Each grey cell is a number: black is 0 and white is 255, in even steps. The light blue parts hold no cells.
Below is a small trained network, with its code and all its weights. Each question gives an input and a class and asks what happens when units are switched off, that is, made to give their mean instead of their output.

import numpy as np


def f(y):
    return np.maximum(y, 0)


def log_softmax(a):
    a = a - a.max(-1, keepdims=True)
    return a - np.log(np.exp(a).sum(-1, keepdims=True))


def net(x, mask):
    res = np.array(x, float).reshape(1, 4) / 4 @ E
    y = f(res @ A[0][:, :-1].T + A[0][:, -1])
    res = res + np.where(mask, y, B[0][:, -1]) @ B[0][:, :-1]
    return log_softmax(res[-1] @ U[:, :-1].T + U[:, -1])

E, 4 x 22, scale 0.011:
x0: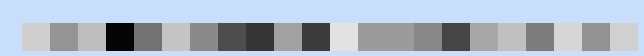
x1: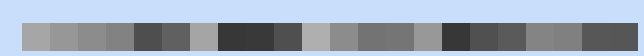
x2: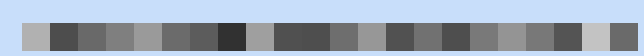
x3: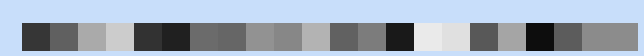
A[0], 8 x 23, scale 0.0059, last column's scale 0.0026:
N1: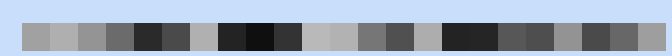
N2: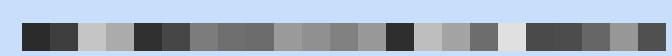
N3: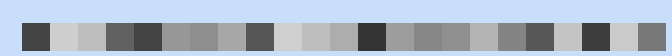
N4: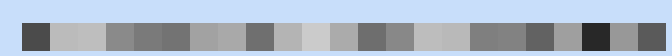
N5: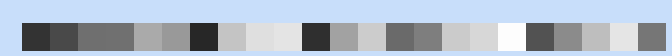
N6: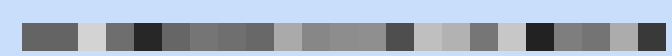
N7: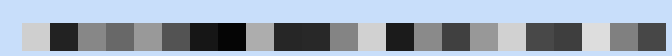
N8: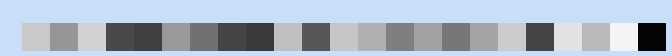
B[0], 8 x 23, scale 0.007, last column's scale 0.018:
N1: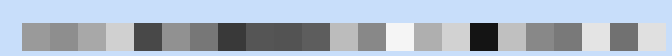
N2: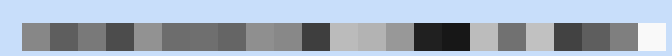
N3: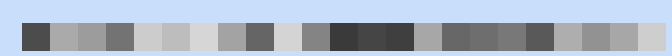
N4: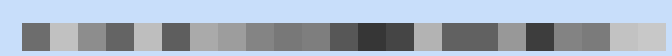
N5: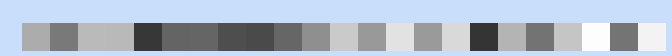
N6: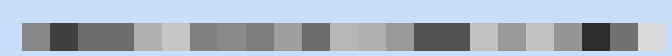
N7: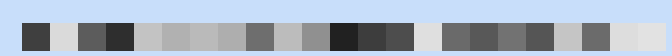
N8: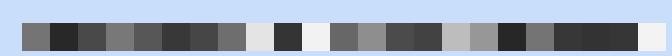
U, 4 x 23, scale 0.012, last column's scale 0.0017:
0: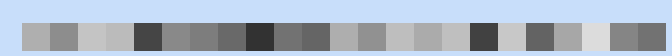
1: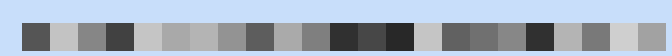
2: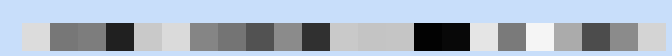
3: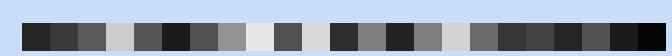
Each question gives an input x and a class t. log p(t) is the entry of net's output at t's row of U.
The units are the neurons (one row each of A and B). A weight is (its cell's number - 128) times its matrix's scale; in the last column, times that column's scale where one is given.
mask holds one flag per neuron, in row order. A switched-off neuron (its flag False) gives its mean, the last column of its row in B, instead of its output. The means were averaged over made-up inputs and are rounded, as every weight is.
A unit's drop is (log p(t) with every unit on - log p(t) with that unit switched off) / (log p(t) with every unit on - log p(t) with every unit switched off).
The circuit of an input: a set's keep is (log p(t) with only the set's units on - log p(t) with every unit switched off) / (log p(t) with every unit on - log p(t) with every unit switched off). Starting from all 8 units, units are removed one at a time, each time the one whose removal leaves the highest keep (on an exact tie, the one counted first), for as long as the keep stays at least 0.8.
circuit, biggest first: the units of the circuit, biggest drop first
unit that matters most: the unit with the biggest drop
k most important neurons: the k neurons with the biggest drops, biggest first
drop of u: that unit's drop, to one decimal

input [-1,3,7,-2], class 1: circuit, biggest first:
[N7]
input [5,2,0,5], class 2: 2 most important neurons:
[N6; N2]
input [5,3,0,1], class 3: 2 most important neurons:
[N8; N5]
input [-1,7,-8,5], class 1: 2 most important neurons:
[N4; N3]
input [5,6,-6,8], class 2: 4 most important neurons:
[N6; N2; N5; N7]
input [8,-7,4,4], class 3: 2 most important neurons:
[N8; N1]
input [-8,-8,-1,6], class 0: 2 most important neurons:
[N5; N8]
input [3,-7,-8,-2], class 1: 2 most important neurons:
[N3; N1]
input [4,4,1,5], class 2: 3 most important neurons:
[N6; N5; N2]
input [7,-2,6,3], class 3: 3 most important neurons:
[N8; N3; N4]
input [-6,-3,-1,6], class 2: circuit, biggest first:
[N2; N8]
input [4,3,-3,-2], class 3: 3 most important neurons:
[N8; N5; N7]
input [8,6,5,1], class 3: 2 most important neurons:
[N8; N5]
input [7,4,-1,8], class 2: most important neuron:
[N6]
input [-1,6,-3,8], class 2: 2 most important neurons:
[N2; N6]
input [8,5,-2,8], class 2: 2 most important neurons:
[N6; N2]
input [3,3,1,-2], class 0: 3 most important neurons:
[N2; N6; N1]
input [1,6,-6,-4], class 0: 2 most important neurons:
[N1; N7]
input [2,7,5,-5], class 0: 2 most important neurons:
[N1; N2]
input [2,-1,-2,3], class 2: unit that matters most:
N7
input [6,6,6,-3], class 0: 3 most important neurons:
[N1; N3; N4]
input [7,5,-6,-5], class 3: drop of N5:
0.1
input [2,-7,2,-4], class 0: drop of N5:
0.3
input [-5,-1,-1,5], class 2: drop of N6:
0.1
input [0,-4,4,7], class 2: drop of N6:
0.2
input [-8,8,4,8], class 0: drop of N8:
0.5
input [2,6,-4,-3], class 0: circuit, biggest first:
[N1]
